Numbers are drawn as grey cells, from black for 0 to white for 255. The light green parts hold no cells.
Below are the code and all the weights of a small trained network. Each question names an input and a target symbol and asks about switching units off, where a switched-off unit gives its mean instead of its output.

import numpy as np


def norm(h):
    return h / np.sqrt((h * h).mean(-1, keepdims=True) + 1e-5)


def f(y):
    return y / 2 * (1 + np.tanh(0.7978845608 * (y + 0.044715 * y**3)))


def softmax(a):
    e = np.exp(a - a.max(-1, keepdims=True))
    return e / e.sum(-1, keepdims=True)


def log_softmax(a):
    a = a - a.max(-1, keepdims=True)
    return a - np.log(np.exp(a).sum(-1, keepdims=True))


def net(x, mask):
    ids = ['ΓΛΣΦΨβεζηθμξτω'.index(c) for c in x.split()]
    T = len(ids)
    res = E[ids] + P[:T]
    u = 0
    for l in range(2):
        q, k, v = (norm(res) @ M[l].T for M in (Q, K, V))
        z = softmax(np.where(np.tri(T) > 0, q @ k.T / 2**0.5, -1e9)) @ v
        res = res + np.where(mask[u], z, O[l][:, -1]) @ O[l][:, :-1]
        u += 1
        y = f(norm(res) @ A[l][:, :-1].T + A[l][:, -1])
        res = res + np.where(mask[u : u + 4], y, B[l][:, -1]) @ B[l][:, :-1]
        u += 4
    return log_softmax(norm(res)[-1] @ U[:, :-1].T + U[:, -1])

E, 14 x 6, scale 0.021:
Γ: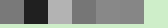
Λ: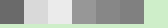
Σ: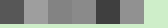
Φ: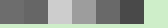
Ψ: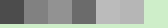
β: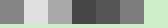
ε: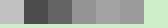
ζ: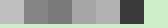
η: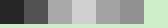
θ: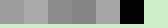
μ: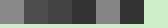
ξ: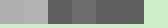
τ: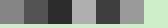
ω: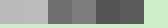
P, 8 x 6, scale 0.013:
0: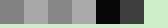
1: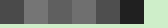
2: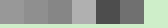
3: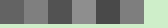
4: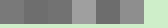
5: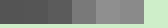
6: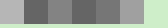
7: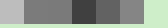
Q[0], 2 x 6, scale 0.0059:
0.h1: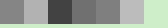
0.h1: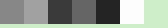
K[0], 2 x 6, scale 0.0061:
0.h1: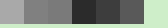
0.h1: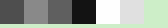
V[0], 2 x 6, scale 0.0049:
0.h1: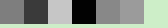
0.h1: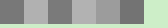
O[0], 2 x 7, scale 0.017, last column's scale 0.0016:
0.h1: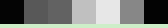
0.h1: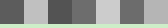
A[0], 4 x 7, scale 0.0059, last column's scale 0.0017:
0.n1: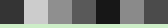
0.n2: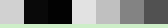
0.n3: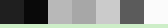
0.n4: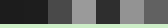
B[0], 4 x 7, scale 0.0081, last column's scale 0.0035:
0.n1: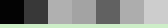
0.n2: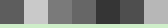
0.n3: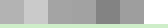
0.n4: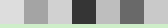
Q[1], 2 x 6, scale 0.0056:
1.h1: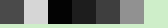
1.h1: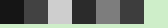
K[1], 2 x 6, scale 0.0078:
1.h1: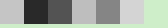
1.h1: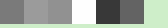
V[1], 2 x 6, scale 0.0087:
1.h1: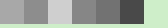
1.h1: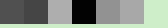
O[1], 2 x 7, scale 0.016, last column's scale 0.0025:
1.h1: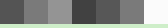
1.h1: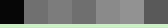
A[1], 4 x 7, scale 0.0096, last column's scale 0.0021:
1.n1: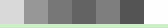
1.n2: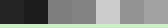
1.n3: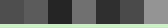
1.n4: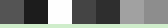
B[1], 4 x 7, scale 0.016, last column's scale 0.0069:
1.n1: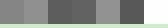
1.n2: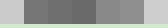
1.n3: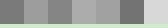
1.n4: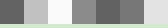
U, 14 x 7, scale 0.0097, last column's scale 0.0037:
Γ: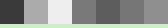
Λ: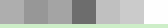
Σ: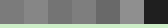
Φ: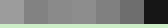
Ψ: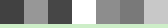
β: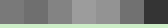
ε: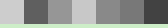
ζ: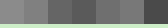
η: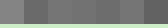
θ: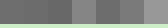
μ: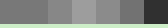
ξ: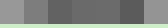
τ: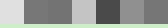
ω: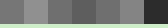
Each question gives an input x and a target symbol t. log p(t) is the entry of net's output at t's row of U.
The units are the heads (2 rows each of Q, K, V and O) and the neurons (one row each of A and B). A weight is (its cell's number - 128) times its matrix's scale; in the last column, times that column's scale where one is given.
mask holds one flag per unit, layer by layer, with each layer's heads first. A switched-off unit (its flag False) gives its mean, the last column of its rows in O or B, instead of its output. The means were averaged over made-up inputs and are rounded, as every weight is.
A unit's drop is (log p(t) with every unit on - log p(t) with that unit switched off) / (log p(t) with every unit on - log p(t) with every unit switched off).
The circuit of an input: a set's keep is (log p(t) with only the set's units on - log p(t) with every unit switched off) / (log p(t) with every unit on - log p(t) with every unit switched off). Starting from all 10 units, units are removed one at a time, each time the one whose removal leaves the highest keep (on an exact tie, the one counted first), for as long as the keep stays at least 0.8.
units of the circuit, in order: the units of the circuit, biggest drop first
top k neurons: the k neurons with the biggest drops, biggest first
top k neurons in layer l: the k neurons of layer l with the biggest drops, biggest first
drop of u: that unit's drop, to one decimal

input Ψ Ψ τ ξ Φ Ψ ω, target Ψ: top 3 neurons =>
(0.n4, 0.n2, 1.n4)
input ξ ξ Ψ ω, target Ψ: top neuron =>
(0.n3)
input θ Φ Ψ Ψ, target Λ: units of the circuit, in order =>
(0.h1, 1.n2)
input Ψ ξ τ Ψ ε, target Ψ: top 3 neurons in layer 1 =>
(1.n3, 1.n2, 1.n4)
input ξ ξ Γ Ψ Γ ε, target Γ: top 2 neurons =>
(0.n2, 0.n4)
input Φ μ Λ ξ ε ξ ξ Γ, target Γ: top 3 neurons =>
(1.n4, 1.n2, 0.n3)
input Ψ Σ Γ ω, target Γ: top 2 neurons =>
(0.n1, 0.n4)
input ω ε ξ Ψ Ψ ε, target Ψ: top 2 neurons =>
(0.n2, 1.n3)
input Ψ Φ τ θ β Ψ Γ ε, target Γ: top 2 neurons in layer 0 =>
(0.n2, 0.n3)
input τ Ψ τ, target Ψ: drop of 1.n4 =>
0.2
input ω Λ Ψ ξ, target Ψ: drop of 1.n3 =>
0.2
